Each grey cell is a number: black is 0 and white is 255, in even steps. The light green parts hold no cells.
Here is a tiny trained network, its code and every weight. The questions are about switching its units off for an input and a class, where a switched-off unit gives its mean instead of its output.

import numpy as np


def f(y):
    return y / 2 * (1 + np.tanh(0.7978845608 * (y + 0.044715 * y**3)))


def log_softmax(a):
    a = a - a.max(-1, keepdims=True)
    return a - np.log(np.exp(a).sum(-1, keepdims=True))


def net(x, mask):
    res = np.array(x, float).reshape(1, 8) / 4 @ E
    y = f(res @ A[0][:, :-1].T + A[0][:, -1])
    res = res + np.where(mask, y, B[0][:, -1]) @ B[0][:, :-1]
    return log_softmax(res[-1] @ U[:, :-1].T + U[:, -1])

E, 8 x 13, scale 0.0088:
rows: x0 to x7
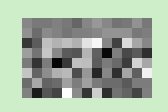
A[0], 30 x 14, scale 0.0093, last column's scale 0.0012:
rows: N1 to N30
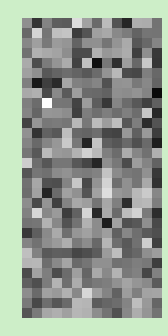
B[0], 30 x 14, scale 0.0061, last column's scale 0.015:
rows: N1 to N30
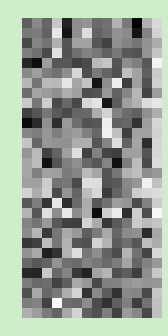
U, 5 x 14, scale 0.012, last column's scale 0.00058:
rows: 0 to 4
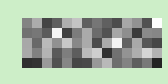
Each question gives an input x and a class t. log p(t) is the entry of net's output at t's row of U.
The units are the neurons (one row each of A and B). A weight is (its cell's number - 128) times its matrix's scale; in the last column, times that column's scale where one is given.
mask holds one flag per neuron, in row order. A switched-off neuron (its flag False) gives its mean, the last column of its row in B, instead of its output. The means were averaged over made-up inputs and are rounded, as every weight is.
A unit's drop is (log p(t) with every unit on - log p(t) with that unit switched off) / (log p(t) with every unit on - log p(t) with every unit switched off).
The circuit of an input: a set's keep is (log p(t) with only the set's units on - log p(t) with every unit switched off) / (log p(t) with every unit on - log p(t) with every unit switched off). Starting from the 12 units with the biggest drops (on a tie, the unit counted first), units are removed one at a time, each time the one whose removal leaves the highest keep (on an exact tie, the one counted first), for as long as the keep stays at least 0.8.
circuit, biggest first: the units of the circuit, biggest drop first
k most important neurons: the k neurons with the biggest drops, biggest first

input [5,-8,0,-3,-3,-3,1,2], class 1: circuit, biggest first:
(N2)
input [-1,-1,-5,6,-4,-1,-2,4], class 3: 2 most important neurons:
(N9; N21)
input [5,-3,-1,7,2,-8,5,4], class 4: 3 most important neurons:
(N11; N26; N18)
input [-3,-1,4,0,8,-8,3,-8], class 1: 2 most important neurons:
(N1; N29)
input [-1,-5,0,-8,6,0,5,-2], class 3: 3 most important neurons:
(N18; N17; N2)
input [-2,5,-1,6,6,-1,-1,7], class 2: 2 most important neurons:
(N7; N12)
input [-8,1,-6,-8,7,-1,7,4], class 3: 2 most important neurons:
(N18; N17)
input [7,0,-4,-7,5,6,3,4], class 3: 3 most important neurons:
(N18; N17; N11)
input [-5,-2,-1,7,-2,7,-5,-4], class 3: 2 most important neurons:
(N9; N11)
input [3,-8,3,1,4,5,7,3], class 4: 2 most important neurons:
(N5; N2)
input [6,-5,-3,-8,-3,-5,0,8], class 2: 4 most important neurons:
(N13; N7; N9; N21)
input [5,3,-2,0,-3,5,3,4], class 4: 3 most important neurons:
(N20; N5; N10)
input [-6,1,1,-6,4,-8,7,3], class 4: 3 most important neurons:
(N11; N26; N9)
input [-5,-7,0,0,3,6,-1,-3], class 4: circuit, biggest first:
(N5)
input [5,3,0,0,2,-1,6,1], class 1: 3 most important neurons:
(N20; N5; N9)
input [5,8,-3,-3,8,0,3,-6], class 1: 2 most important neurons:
(N1; N19)
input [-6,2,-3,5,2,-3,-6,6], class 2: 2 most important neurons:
(N7; N18)
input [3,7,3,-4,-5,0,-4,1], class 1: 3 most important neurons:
(N2; N9; N4)
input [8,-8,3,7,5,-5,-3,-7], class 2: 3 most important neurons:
(N20; N18; N17)
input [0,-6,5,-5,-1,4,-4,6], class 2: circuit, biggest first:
(N13)
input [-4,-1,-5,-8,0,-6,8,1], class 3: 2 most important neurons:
(N18; N17)
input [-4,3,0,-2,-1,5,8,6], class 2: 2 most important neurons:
(N7; N13)
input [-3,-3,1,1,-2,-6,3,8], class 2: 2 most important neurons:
(N13; N7)
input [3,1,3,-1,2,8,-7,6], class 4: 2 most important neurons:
(N5; N20)
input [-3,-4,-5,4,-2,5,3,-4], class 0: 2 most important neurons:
(N15; N24)
